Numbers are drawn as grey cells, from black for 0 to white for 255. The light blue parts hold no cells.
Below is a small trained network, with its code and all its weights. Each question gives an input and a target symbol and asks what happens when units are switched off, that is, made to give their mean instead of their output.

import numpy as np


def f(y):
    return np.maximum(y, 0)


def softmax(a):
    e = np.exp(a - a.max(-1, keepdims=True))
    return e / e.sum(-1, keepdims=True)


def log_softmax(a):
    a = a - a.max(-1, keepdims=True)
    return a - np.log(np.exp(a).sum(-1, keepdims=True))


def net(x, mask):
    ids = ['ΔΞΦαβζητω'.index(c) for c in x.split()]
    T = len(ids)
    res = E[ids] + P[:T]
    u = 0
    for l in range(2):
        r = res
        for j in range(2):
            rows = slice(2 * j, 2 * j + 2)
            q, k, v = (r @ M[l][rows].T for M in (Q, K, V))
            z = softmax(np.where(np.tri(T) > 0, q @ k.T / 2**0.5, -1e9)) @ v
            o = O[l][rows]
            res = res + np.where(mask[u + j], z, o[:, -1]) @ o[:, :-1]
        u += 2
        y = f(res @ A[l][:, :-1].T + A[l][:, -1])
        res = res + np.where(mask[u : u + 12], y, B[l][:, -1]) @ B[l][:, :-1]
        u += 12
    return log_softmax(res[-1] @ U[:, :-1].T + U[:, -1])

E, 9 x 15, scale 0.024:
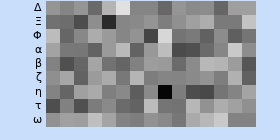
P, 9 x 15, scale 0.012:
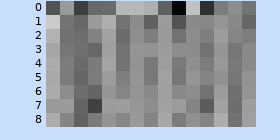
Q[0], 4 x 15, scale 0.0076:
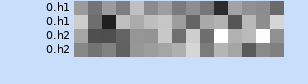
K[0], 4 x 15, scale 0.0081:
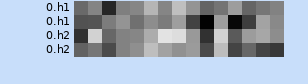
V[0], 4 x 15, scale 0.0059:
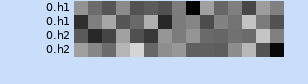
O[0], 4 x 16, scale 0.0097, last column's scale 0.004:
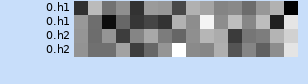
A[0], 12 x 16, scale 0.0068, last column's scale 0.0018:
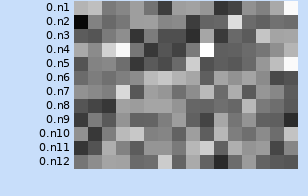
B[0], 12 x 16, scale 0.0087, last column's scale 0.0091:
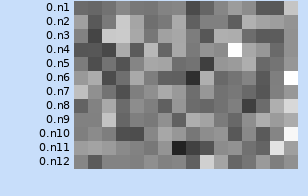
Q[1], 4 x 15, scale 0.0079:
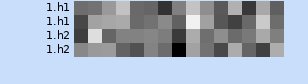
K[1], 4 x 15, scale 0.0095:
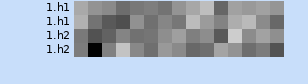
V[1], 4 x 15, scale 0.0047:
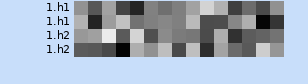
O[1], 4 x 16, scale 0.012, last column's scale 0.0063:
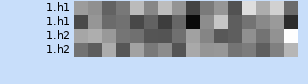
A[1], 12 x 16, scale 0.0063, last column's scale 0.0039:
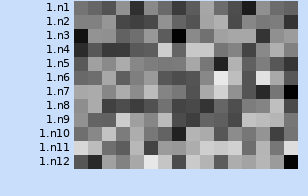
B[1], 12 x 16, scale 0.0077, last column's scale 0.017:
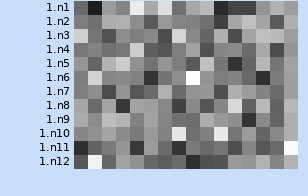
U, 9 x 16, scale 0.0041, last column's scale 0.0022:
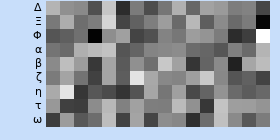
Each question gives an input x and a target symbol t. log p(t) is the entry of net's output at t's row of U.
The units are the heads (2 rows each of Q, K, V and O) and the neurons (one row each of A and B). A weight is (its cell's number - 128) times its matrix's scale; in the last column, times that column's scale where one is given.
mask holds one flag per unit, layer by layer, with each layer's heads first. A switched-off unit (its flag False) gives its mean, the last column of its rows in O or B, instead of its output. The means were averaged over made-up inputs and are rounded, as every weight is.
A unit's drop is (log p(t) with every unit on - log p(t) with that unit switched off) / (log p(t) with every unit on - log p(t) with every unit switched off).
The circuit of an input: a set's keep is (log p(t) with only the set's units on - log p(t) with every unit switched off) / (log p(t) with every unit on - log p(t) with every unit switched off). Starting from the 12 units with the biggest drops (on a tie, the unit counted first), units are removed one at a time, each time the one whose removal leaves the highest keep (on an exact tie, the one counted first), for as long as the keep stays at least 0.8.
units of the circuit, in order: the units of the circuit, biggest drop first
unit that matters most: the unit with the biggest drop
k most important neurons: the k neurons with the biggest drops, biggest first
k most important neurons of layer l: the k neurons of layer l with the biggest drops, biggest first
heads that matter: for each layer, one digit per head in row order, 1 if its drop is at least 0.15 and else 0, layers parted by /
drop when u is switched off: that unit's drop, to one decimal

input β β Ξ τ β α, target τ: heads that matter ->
01 / 10
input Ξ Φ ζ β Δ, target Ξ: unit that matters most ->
0.h2
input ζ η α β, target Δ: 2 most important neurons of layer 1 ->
1.n8; 1.n11
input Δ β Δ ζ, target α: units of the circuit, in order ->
0.h2; 1.h1; 1.n5
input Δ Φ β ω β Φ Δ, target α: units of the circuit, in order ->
0.h2; 1.h1; 1.n5; 0.n2
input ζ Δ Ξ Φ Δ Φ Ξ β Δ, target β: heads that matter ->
10 / 01
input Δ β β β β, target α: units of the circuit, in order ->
0.h2; 1.h1; 1.n5
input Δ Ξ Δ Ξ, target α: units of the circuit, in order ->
0.h2; 1.h1; 1.n5; 0.n10
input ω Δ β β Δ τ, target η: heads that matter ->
01 / 01
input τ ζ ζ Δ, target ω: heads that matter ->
10 / 10
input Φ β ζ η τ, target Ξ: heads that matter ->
10 / 11
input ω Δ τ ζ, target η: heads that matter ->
01 / 01
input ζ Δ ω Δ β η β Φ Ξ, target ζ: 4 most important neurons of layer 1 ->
1.n8; 1.n11; 1.n6; 1.n7
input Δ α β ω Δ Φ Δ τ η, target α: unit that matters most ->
1.n1
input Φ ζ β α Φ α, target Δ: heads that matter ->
10 / 11
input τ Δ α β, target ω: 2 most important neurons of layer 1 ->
1.n12; 1.n11
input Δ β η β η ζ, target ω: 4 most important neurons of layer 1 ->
1.n1; 1.n7; 1.n10; 1.n9
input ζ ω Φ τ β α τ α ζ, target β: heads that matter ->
10 / 11
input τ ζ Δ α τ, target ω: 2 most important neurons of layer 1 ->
1.n12; 1.n11
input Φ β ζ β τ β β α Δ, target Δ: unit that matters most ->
1.h1
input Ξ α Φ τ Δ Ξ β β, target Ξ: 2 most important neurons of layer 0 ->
0.n3; 0.n5
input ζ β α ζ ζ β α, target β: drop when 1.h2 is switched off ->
0.5
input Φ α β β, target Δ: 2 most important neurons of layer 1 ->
1.n8; 1.n2
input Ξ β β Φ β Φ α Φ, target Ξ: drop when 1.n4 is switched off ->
0.1
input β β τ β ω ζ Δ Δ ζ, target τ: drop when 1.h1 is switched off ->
0.6
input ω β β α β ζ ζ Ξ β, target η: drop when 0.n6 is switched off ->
0.1
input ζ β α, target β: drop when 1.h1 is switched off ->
0.3
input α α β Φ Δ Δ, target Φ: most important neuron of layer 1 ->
1.n11
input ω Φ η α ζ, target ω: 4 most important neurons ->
1.n1; 0.n3; 1.n7; 1.n2
